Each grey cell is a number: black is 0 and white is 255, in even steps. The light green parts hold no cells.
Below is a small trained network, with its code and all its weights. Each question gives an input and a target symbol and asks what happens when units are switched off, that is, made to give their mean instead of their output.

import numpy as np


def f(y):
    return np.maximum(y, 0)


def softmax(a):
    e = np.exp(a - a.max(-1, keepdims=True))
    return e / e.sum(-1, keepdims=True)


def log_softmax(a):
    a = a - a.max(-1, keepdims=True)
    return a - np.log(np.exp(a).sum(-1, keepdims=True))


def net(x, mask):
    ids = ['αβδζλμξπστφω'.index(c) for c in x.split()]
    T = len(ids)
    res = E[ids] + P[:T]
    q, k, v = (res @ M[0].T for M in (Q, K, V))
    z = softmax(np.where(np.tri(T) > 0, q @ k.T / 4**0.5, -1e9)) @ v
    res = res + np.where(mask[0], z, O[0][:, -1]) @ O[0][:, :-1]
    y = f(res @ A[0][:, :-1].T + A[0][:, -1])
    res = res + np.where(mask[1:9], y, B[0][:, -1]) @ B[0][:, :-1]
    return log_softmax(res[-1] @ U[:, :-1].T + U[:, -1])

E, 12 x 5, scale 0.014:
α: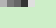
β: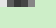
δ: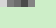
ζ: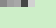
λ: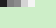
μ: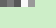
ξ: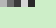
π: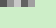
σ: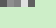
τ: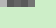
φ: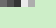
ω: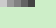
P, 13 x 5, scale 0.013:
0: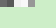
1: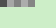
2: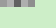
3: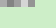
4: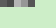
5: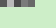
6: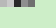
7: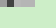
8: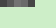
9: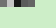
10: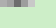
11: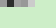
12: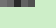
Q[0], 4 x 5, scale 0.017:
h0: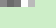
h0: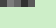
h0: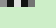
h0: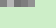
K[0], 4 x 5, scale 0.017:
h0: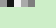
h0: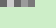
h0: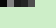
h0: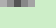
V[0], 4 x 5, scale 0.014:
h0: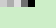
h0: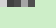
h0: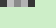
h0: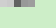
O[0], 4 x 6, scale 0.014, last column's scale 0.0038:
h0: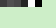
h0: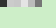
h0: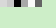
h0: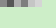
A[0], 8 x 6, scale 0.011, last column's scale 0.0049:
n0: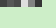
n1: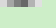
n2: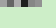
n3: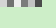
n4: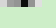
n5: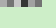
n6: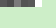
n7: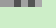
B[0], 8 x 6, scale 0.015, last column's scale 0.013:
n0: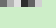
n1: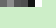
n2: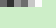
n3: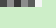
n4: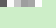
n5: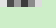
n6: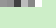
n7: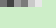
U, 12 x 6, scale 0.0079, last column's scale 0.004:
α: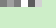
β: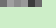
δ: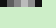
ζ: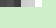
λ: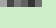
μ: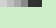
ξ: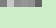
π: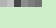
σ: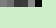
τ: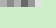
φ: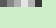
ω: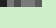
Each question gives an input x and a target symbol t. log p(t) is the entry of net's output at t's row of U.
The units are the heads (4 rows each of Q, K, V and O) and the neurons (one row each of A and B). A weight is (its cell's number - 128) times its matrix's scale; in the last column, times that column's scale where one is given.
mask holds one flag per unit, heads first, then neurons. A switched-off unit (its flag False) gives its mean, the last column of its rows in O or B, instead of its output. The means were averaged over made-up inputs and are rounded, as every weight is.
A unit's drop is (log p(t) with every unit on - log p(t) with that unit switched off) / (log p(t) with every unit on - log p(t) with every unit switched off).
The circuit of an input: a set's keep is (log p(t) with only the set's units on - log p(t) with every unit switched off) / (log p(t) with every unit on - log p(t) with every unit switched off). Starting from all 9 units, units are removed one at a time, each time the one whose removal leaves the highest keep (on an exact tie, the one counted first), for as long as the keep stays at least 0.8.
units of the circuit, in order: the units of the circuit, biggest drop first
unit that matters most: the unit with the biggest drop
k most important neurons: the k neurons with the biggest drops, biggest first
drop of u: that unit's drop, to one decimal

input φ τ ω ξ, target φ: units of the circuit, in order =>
(n7 h0)
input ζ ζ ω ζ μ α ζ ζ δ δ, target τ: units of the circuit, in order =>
(n5 h0)
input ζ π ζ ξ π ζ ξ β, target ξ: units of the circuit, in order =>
(n4 h0)
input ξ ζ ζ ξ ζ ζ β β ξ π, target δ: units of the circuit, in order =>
(h0)
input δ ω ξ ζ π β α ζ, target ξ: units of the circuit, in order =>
(n4 h0)
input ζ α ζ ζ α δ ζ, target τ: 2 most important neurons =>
(n5 n4)
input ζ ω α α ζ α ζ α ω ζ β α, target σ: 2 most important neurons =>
(n1 n5)
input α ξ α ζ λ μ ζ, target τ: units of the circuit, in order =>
(h0 n1)
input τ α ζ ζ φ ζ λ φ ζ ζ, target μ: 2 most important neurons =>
(n4 n1)
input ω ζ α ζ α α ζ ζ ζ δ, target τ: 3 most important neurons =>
(n5 n4 n1)
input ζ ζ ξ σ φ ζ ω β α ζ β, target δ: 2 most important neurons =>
(n1 n3)
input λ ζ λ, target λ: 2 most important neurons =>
(n7 n1)
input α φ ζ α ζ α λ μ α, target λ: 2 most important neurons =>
(n5 n2)
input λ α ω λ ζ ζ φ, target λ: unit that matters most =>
n7
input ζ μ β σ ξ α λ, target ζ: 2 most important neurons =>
(n0 n1)
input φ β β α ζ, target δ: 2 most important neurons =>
(n3 n1)
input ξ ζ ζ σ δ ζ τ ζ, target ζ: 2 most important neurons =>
(n1 n0)
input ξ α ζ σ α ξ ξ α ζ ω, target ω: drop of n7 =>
0.0
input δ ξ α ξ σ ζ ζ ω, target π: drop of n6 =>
-0.1
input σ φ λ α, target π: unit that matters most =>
h0
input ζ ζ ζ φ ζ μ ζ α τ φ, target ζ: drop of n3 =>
0.0
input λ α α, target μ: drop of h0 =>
0.5
